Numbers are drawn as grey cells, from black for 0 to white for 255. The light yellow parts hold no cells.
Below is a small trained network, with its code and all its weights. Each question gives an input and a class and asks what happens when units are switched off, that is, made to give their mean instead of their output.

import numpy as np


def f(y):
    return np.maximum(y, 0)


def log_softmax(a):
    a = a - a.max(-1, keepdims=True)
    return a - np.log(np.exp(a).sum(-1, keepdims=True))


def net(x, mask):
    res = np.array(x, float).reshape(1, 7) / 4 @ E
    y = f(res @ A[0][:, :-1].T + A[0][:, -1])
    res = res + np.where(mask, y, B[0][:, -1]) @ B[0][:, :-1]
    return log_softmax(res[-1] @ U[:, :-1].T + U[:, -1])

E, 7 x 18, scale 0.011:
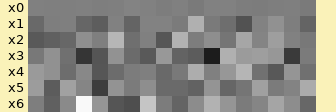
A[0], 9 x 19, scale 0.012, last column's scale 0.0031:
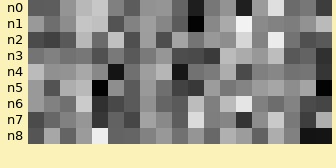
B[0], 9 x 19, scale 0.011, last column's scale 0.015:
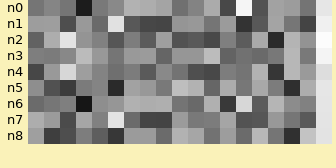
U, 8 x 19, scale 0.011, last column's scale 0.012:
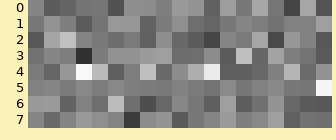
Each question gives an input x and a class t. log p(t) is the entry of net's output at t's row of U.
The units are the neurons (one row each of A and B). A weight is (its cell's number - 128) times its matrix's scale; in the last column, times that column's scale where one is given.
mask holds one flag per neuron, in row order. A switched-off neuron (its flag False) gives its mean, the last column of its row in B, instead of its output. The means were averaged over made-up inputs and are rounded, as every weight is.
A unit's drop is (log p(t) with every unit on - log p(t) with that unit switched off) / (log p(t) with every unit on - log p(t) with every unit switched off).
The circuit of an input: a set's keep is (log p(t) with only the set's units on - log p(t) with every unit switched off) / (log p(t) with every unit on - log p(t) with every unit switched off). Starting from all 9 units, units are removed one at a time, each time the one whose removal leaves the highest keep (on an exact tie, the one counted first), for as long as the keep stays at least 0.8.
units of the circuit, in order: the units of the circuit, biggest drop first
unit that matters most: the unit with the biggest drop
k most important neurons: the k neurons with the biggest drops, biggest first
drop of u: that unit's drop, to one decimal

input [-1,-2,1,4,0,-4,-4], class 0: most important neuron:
[n1]
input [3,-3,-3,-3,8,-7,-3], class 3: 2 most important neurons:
[n6, n5]
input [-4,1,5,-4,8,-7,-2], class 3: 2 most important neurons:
[n6, n5]
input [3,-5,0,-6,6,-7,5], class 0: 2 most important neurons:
[n8, n3]
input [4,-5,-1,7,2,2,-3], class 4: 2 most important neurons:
[n3, n7]
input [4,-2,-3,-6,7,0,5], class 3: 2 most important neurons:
[n6, n3]
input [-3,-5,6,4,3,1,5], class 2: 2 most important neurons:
[n2, n7]
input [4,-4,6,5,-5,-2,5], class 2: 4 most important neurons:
[n2, n6, n7, n5]
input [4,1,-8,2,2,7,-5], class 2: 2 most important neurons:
[n8, n4]
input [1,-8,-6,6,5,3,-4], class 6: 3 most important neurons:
[n2, n1, n0]
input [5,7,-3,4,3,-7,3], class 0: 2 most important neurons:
[n8, n1]
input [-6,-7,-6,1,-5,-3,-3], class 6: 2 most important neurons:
[n2, n1]
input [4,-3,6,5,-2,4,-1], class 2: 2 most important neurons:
[n2, n8]
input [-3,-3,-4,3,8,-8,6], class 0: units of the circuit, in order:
[n8]
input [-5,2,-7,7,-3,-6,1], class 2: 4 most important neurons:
[n4, n5, n1, n6]
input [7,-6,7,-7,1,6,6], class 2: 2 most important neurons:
[n2, n3]
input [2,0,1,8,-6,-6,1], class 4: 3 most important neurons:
[n3, n6, n5]
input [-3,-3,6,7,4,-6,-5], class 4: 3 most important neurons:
[n3, n5, n4]
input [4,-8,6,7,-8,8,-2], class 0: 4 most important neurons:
[n5, n6, n7, n4]
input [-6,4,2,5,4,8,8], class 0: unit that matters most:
n5
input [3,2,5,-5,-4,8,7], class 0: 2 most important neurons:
[n5, n3]
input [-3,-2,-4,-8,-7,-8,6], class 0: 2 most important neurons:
[n8, n3]
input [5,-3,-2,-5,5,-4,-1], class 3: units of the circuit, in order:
[n3, n6]
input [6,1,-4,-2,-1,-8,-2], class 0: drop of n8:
0.2
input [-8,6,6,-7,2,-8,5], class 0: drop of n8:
1.0
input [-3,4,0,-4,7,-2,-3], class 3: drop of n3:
0.2
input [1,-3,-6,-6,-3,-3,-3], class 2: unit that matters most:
n3
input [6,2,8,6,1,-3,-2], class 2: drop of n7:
0.0
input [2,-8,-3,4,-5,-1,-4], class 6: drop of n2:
0.1
